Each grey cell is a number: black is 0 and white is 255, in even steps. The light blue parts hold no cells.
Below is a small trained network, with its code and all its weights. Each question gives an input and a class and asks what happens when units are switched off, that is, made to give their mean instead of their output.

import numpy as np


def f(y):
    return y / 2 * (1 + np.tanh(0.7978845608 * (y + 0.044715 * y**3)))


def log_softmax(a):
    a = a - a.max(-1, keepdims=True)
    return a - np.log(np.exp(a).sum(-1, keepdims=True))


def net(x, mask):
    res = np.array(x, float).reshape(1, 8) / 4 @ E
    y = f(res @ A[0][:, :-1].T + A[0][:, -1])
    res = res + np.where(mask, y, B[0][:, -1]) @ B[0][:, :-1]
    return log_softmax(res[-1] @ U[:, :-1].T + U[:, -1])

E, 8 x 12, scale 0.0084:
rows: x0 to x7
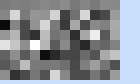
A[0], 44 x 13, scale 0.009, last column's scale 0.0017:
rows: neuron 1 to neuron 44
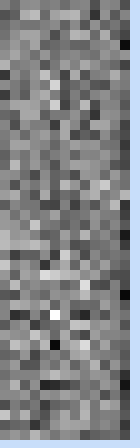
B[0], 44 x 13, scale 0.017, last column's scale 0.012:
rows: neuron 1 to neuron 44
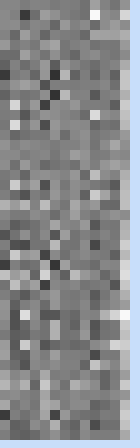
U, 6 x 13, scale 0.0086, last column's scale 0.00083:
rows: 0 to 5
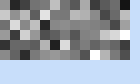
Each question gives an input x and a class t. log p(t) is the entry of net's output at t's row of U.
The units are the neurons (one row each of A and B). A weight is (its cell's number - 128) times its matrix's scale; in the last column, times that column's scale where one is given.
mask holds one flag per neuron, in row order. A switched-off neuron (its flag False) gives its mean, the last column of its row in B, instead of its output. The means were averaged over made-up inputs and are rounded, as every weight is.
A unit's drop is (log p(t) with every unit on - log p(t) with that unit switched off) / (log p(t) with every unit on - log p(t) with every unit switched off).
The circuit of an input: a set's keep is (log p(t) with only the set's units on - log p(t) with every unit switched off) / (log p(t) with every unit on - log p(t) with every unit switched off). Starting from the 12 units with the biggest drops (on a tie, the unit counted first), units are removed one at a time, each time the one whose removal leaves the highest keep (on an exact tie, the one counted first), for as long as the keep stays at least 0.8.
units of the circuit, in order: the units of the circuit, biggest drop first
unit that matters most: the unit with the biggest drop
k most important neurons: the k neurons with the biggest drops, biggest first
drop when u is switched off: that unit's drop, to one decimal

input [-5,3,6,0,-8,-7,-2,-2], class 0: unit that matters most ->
neuron 33
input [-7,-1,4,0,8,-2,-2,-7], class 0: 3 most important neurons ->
neuron 25; neuron 32; neuron 34
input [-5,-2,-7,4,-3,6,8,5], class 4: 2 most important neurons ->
neuron 27; neuron 28
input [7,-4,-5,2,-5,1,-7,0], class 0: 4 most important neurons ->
neuron 43; neuron 33; neuron 8; neuron 10
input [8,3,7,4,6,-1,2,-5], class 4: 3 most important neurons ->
neuron 8; neuron 10; neuron 32
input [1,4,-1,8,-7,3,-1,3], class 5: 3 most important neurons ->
neuron 18; neuron 37; neuron 20
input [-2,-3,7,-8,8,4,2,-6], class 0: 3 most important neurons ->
neuron 25; neuron 34; neuron 23
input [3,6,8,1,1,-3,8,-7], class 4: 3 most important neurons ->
neuron 8; neuron 32; neuron 10
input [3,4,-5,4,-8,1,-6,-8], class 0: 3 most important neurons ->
neuron 33; neuron 32; neuron 43
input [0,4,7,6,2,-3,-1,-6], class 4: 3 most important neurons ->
neuron 8; neuron 32; neuron 10
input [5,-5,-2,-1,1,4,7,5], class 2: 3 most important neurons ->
neuron 13; neuron 26; neuron 35
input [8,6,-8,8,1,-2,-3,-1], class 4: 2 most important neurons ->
neuron 42; neuron 27
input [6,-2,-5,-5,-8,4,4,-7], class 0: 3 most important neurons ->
neuron 33; neuron 32; neuron 43
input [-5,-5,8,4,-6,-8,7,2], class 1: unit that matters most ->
neuron 28
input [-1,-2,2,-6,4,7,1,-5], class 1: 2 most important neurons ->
neuron 39; neuron 21
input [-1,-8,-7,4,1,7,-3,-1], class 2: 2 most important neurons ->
neuron 13; neuron 26
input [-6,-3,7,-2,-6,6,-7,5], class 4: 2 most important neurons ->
neuron 8; neuron 10
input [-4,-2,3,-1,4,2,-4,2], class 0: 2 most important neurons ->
neuron 27; neuron 42
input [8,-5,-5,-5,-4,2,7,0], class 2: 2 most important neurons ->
neuron 13; neuron 19
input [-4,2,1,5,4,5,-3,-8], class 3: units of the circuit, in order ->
neuron 35
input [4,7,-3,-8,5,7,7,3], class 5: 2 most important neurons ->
neuron 12; neuron 2
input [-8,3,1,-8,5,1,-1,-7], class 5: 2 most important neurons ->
neuron 2; neuron 32
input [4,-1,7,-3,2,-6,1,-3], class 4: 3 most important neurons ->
neuron 8; neuron 10; neuron 39
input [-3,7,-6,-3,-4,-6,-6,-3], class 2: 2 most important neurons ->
neuron 11; neuron 29
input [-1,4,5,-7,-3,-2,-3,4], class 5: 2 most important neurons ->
neuron 2; neuron 12
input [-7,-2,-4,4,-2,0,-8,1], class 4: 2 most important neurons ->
neuron 2; neuron 12
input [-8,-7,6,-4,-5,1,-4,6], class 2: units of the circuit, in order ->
neuron 26
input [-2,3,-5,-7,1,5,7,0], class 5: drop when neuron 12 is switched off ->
0.4
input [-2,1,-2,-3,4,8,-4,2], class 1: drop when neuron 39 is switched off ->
0.1
